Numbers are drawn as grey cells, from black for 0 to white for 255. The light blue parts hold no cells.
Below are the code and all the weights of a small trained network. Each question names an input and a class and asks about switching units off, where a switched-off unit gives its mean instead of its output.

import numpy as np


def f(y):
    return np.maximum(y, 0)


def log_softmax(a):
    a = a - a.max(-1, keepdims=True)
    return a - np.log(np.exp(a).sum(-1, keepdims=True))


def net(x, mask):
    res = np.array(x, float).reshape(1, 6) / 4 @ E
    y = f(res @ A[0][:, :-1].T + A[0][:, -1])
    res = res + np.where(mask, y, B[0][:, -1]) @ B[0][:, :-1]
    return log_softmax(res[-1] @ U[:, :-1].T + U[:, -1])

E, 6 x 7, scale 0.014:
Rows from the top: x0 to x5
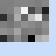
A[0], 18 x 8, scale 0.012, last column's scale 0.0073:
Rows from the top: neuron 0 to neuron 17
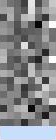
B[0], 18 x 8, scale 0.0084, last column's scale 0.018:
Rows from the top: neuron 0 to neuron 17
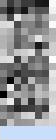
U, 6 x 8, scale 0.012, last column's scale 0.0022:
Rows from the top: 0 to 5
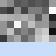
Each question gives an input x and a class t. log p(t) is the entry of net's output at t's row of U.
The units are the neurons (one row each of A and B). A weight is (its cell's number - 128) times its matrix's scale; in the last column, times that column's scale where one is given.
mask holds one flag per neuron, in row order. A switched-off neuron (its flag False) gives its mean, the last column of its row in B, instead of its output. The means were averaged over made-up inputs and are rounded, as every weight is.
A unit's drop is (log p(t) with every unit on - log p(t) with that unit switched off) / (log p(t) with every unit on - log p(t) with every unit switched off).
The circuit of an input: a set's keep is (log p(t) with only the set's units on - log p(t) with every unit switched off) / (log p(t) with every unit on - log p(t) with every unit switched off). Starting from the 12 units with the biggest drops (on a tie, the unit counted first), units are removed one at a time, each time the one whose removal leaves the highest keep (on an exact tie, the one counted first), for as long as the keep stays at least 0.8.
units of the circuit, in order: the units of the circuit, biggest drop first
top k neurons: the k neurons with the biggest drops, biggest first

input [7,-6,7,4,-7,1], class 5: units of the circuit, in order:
(neuron 13)
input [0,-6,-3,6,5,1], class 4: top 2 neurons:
(neuron 17; neuron 12)
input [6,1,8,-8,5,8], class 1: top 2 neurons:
(neuron 15; neuron 11)
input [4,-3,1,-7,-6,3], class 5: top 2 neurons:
(neuron 8; neuron 3)
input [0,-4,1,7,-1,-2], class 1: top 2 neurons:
(neuron 8; neuron 3)
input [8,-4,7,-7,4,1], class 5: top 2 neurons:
(neuron 13; neuron 15)
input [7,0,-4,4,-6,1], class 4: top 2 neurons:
(neuron 0; neuron 1)
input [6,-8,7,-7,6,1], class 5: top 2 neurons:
(neuron 13; neuron 17)
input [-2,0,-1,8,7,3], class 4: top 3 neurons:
(neuron 0; neuron 1; neuron 10)
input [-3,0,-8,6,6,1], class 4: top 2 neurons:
(neuron 0; neuron 1)
